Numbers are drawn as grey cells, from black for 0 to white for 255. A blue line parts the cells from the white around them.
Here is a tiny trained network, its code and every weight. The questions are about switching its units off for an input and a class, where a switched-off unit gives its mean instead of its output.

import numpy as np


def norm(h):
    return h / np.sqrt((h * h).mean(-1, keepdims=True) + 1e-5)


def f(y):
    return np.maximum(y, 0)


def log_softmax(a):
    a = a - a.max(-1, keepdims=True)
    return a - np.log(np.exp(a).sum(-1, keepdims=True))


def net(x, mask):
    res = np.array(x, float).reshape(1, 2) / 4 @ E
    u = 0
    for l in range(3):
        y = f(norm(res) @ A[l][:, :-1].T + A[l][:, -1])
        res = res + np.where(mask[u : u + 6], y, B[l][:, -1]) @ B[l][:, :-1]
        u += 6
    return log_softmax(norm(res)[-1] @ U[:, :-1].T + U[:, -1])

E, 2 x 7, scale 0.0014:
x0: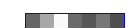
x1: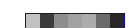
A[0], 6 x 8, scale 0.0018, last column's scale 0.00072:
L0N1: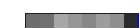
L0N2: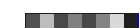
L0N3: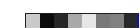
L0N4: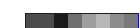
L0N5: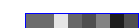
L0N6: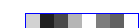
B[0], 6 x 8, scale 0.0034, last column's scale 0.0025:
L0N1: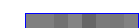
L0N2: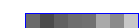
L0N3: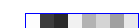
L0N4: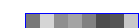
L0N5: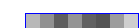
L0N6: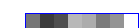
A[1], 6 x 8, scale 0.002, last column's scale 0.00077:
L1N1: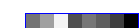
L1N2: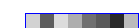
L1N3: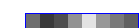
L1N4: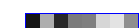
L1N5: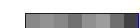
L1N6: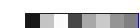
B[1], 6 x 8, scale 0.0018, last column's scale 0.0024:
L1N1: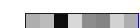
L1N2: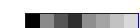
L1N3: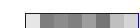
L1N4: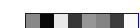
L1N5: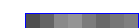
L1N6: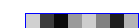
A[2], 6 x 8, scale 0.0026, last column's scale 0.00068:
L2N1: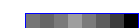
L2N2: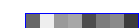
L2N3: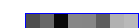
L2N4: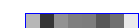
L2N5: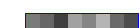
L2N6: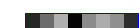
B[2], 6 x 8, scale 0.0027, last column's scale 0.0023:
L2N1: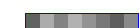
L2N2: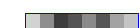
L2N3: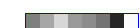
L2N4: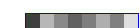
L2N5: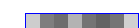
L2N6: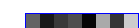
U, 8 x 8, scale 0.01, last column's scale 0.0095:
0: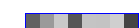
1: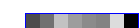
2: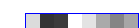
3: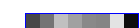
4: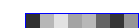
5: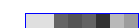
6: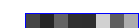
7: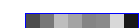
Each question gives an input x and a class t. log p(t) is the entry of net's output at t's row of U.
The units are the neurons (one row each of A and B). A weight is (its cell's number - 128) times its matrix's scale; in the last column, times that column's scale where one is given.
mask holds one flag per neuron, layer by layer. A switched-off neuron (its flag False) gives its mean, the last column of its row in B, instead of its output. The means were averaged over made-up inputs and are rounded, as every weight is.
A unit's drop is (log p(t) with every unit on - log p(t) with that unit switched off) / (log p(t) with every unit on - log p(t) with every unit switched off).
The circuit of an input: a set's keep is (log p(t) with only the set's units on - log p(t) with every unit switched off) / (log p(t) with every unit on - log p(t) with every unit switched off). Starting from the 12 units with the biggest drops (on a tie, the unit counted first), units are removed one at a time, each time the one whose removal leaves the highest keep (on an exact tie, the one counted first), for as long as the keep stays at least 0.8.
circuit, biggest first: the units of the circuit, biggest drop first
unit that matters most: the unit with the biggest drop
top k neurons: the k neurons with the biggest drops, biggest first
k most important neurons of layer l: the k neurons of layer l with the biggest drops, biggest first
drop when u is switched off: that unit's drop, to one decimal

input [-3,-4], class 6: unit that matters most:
L0N3
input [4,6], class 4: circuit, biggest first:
[L0N3; L2N4]
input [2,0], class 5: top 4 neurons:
[L0N6; L1N4; L0N3; L0N5]
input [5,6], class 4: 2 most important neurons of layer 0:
[L0N3; L0N5]
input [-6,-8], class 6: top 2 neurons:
[L0N3; L1N4]
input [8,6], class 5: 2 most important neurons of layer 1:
[L1N4; L1N1]
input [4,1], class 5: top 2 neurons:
[L0N6; L0N5]
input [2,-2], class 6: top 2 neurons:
[L0N4; L0N3]
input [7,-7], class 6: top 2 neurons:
[L0N4; L2N6]
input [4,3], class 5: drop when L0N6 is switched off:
1.0
